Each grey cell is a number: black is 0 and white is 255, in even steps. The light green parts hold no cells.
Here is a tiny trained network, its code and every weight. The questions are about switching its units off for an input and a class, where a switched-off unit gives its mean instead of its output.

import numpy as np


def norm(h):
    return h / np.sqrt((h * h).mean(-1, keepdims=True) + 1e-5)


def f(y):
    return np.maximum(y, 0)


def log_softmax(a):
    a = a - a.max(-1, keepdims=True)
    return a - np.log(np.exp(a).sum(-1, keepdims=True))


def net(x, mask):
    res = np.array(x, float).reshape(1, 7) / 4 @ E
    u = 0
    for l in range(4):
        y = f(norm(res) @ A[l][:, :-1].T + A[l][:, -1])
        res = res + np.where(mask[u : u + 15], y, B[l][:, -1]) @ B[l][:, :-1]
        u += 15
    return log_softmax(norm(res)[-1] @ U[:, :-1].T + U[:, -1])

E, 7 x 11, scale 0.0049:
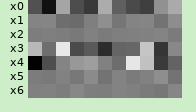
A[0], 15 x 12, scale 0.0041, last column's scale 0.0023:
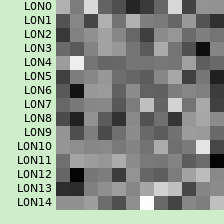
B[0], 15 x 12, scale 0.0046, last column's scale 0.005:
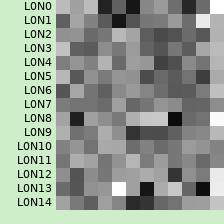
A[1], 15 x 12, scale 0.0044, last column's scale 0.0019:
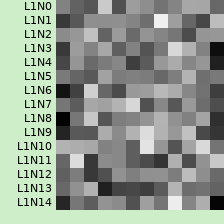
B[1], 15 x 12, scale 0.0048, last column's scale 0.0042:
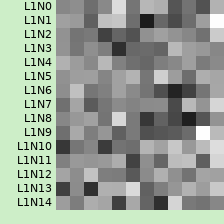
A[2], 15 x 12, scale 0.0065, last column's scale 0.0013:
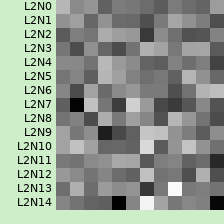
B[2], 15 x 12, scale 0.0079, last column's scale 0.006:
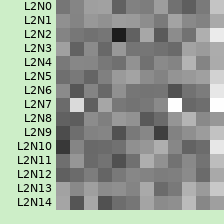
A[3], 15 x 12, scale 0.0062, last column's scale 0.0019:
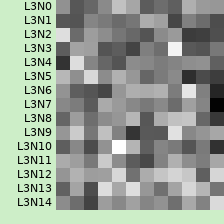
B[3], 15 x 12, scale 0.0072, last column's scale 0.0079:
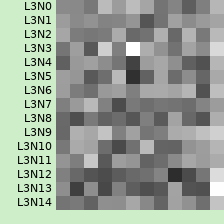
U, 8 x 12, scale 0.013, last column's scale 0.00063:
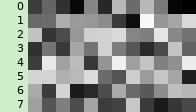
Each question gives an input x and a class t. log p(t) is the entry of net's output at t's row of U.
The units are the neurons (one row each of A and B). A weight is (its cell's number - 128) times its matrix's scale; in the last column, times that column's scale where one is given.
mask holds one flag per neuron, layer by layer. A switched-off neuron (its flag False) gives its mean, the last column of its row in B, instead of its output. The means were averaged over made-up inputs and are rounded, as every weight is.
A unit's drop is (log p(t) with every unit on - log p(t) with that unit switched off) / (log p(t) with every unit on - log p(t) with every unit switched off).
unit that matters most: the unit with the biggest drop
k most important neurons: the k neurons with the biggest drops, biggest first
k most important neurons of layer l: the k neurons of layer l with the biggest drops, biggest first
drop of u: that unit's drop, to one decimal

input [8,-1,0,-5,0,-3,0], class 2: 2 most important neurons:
(L0N13, L0N8)
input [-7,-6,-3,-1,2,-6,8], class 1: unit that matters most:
L0N0
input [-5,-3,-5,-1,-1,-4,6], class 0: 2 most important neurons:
(L0N0, L0N13)
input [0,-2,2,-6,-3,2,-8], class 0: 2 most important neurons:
(L0N8, L0N12)
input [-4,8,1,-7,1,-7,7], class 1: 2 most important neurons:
(L0N8, L3N13)
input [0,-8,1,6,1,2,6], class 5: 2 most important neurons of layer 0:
(L0N8, L0N12)
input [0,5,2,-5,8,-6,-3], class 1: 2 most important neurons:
(L0N8, L0N12)
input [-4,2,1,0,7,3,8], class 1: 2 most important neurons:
(L0N0, L2N2)
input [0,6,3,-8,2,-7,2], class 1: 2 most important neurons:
(L0N8, L0N12)
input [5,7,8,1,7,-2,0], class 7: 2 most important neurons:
(L3N3, L1N13)
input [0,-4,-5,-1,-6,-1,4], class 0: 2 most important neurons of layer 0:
(L0N8, L0N0)
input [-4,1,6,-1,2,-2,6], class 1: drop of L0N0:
0.1
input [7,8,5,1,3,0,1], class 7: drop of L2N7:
0.1
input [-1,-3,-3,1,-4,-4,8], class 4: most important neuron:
(L0N8)
